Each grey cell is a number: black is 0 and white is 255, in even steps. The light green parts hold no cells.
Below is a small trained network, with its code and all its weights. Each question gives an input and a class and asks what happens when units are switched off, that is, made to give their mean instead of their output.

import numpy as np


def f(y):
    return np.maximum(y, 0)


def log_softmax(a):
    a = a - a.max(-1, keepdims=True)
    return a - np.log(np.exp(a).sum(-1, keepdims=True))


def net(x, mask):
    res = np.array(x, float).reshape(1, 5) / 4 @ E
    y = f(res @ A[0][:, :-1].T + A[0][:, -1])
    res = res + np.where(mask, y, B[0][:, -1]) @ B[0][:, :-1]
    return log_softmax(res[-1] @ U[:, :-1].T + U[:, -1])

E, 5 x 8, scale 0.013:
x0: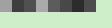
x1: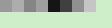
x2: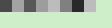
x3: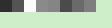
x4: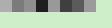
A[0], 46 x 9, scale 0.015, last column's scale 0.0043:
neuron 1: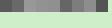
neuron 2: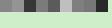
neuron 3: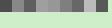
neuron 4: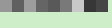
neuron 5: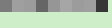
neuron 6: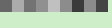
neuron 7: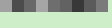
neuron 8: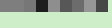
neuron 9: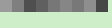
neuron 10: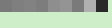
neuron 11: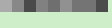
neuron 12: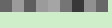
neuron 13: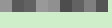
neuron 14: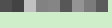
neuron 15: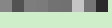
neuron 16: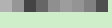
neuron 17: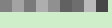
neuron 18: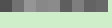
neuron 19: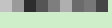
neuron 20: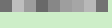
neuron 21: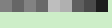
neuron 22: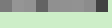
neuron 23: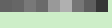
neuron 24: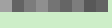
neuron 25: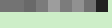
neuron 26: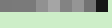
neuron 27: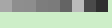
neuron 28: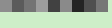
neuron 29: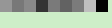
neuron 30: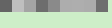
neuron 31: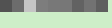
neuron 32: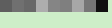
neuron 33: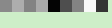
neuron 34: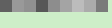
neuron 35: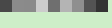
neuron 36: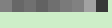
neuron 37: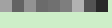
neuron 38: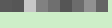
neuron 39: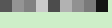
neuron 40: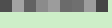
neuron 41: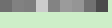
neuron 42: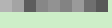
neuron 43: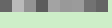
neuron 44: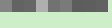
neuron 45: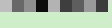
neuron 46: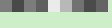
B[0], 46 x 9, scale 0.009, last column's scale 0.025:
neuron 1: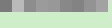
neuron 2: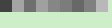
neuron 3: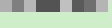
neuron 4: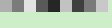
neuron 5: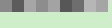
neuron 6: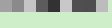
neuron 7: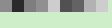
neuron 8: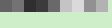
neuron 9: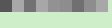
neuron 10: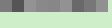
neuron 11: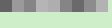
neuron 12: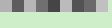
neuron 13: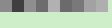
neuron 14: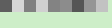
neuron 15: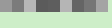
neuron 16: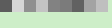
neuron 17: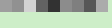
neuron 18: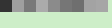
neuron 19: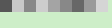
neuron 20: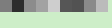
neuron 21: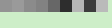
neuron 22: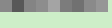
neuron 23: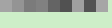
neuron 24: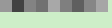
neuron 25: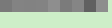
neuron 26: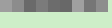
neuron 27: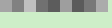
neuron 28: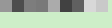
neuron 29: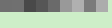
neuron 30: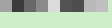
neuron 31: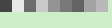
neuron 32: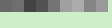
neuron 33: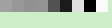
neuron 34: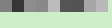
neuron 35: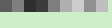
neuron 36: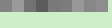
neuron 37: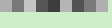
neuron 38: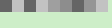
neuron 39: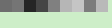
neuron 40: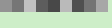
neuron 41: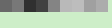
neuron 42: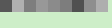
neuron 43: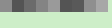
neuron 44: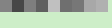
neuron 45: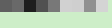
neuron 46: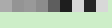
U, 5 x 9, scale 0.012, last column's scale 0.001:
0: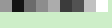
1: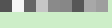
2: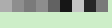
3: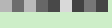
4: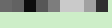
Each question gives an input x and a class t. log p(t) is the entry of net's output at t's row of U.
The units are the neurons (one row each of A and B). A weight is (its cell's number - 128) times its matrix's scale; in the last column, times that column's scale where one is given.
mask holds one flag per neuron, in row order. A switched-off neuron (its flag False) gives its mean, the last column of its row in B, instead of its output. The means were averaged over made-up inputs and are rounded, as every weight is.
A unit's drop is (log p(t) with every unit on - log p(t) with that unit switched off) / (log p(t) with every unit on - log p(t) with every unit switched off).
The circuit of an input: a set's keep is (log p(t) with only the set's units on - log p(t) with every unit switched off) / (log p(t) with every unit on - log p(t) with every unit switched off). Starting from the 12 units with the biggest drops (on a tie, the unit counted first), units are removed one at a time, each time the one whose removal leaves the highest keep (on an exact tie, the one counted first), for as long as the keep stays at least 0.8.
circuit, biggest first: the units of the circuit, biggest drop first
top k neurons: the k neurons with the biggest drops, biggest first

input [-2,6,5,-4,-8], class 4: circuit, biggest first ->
neuron 39
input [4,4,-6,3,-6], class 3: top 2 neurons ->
neuron 4; neuron 45
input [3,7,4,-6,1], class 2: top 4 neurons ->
neuron 33; neuron 14; neuron 31; neuron 38
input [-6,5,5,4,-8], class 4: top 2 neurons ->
neuron 39; neuron 35
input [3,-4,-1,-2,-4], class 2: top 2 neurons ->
neuron 45; neuron 46
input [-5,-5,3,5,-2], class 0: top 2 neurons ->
neuron 33; neuron 30
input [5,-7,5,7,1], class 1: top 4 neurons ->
neuron 33; neuron 31; neuron 14; neuron 38
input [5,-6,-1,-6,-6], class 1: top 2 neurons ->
neuron 33; neuron 19
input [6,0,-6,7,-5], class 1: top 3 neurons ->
neuron 14; neuron 31; neuron 38
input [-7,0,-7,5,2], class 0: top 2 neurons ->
neuron 30; neuron 34
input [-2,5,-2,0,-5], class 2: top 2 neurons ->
neuron 33; neuron 45
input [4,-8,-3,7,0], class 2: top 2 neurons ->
neuron 46; neuron 21
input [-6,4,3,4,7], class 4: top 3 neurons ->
neuron 45; neuron 8; neuron 29
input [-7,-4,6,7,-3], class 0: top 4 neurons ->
neuron 30; neuron 34; neuron 20; neuron 43
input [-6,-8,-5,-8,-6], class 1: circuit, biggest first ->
neuron 16
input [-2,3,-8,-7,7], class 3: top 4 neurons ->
neuron 4; neuron 37; neuron 27; neuron 31
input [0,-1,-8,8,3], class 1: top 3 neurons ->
neuron 14; neuron 31; neuron 38
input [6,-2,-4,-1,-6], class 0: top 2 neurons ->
neuron 28; neuron 45
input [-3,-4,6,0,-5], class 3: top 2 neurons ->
neuron 33; neuron 6
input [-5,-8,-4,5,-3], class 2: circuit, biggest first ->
neuron 46
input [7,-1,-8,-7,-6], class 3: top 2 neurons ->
neuron 4; neuron 37
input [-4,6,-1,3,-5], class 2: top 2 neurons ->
neuron 33; neuron 45
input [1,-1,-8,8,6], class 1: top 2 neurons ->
neuron 14; neuron 31
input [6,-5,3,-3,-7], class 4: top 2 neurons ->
neuron 35; neuron 41
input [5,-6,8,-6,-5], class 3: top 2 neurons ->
neuron 12; neuron 6
